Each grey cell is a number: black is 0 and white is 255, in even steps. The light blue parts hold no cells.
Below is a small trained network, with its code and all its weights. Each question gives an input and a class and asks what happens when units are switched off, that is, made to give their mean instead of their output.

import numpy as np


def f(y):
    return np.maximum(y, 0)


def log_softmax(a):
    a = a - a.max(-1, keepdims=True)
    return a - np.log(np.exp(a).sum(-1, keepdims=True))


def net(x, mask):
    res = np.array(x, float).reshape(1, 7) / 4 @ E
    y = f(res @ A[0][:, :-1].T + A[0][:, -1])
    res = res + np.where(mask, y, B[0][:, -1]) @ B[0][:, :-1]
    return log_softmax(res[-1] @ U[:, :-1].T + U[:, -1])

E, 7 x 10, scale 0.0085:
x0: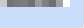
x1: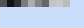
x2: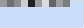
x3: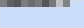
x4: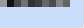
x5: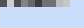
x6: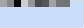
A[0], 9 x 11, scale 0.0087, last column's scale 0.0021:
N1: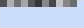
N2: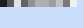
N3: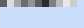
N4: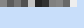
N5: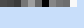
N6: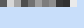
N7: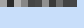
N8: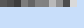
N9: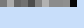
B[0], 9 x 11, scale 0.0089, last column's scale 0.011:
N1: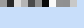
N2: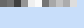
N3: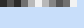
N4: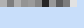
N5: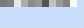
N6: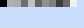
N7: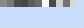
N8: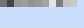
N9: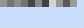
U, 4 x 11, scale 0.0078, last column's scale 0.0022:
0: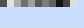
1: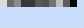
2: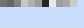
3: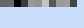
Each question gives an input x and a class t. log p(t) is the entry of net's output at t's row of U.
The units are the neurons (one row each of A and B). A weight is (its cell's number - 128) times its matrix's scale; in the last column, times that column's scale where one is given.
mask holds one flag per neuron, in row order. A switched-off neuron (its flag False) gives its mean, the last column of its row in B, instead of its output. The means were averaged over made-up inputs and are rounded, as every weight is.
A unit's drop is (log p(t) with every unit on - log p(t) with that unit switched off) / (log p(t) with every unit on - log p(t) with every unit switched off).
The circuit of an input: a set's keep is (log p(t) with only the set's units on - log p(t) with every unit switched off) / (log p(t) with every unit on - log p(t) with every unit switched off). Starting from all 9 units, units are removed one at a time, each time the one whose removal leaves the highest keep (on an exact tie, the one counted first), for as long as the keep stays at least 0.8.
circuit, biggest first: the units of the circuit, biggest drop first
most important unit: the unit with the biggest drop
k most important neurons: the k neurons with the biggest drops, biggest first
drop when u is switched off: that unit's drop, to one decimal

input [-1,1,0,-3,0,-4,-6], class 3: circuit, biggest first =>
N5, N1
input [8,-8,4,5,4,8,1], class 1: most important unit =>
N2
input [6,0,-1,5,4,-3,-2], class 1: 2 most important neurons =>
N3, N2
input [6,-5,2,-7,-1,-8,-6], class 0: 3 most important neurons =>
N6, N3, N8
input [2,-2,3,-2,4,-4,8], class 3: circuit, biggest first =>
N1, N7
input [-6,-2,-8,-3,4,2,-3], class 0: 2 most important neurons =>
N6, N1
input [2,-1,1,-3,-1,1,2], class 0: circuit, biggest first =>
N2, N1
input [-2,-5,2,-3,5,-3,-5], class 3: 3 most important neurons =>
N7, N5, N4
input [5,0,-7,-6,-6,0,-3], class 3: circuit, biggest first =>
N3, N5
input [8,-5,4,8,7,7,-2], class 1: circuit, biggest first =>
N1, N7, N2, N5
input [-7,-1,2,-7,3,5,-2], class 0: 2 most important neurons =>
N6, N5
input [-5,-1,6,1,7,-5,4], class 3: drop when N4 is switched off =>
0.1
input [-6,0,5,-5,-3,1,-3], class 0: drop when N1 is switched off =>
0.2
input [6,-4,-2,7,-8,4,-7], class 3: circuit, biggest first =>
N3
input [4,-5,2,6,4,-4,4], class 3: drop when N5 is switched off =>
0.3
